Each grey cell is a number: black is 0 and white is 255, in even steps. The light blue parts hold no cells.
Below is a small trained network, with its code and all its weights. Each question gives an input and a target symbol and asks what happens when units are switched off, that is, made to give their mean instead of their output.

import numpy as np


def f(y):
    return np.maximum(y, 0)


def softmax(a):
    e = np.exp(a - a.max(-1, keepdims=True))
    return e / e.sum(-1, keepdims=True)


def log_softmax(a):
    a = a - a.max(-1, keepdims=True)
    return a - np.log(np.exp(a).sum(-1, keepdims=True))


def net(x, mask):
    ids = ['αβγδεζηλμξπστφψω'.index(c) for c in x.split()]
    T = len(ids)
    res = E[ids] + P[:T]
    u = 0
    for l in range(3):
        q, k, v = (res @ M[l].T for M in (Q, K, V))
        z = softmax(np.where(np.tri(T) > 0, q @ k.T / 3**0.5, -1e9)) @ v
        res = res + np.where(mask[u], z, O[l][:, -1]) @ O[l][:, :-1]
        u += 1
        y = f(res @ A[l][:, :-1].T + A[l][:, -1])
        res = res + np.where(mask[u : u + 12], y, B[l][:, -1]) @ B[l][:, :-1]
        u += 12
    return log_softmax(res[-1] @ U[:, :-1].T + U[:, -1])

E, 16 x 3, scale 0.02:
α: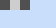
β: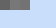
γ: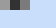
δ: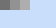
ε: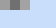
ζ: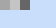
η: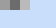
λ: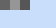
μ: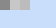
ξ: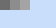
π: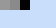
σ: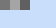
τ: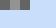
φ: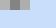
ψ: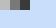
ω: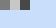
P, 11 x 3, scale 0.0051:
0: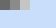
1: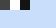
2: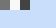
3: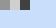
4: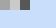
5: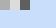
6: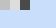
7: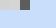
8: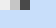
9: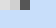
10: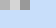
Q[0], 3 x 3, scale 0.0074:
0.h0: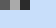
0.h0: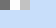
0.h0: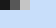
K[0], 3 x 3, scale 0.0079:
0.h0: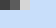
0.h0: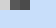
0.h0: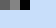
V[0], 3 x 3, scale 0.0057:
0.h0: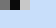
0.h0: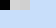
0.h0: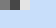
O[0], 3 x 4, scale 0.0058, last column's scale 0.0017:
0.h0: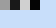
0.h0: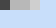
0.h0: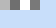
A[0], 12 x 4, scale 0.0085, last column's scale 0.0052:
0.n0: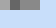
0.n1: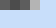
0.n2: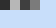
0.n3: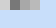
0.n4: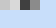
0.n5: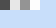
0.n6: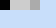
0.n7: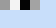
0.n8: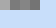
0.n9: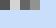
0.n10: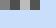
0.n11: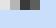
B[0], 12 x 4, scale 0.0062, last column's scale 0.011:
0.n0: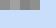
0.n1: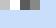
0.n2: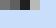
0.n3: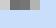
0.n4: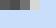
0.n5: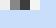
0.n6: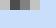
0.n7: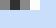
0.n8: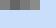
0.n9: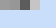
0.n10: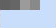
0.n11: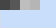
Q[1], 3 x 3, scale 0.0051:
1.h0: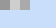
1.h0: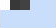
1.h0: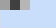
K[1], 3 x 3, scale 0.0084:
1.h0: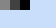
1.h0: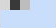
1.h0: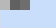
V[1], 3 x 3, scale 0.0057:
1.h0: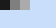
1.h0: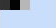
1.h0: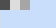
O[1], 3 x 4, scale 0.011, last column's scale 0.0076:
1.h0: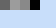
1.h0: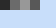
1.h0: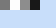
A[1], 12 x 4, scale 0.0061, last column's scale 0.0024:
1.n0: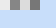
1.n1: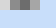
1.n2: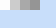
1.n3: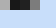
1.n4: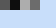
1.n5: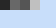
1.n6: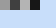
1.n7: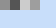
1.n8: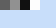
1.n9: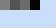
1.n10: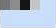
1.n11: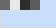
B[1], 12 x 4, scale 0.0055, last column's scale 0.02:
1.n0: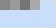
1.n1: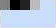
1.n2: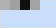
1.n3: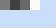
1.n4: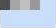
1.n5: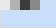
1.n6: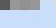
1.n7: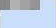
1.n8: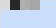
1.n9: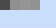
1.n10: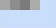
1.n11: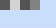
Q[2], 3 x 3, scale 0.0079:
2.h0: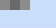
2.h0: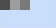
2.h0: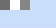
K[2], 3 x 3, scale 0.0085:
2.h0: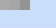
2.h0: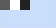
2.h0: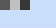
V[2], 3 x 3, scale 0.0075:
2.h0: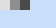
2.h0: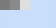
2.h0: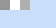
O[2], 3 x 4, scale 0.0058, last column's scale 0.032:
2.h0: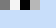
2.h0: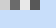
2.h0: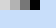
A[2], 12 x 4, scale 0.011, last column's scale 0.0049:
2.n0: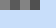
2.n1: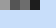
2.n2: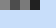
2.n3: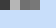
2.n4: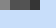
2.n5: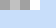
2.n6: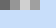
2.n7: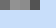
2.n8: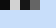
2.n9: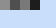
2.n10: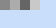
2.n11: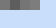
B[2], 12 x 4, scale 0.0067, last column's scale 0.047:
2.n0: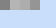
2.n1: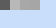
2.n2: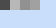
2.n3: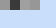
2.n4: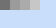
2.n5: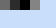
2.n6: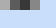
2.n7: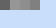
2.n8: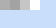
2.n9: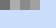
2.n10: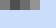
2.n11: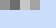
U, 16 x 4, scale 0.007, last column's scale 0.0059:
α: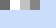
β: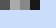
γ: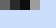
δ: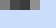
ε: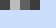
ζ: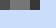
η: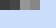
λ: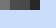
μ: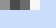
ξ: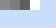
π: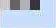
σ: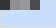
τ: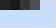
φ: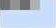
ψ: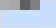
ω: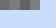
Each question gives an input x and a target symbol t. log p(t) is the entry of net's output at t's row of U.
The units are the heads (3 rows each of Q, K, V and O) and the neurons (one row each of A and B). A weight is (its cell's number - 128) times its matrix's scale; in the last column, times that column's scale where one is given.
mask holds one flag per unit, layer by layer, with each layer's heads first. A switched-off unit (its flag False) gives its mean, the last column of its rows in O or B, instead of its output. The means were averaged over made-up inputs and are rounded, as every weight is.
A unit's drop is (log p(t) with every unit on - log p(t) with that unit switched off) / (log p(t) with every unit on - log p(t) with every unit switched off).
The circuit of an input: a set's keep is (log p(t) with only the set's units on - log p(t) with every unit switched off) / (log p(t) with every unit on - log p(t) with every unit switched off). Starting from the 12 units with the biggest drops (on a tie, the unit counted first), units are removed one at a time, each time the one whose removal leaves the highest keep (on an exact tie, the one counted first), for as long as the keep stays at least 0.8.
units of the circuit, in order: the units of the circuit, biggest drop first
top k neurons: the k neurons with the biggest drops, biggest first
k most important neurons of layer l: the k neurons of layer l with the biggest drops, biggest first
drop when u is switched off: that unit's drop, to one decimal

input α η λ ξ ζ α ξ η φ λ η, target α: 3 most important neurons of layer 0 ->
0.n7, 0.n6, 0.n5
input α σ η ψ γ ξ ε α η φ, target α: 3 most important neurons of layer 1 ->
1.n8, 1.n3, 1.n1
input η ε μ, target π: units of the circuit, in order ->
2.h0, 0.h0, 0.n5
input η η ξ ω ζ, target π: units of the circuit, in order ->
0.h0, 2.h0, 0.n5
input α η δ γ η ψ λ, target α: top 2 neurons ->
2.n8, 0.n6
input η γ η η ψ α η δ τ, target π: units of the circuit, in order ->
0.h0, 2.h0, 1.n4
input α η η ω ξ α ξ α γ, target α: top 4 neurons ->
2.n8, 0.n7, 0.n6, 1.n8
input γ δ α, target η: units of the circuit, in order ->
0.h0, 1.h0, 2.h0
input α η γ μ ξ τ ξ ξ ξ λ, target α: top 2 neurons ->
2.n8, 0.n7
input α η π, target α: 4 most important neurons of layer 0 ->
0.n7, 0.n6, 0.n5, 0.n2
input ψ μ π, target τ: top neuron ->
2.n8
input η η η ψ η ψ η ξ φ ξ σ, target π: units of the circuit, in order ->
0.h0, 2.h0, 0.n5
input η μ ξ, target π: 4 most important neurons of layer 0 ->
0.n5, 0.n10, 0.n6, 0.n9
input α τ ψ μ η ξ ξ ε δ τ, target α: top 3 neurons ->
2.n8, 0.n7, 1.n8
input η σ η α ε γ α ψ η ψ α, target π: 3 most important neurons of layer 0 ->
0.n5, 0.n10, 0.n9
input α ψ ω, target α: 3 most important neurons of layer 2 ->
2.n8, 2.n4, 2.n1
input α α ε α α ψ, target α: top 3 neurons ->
2.n8, 0.n6, 0.n5
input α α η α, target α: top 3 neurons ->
2.n8, 0.n7, 2.n4
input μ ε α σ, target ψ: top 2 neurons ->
2.n8, 0.n5
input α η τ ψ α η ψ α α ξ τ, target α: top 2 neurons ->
2.n8, 0.n6
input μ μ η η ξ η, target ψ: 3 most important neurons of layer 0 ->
0.n7, 0.n4, 0.n11
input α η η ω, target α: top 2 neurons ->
2.n8, 0.n7
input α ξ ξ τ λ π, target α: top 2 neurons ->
2.n8, 2.n4
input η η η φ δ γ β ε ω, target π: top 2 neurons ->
0.n5, 0.n10
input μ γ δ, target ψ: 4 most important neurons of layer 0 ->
0.n7, 0.n4, 0.n11, 0.n1
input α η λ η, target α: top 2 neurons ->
2.n8, 0.n7
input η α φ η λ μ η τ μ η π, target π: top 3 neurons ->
0.n5, 0.n10, 1.n1
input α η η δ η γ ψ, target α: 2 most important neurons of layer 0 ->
0.n6, 0.n7
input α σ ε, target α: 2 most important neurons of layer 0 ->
0.n7, 0.n5
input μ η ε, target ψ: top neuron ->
0.n7
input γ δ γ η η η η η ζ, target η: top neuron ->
2.n8
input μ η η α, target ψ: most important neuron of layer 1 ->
1.n2
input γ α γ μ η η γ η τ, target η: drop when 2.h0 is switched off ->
0.6
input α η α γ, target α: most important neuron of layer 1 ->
1.n8
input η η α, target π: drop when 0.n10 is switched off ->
0.2
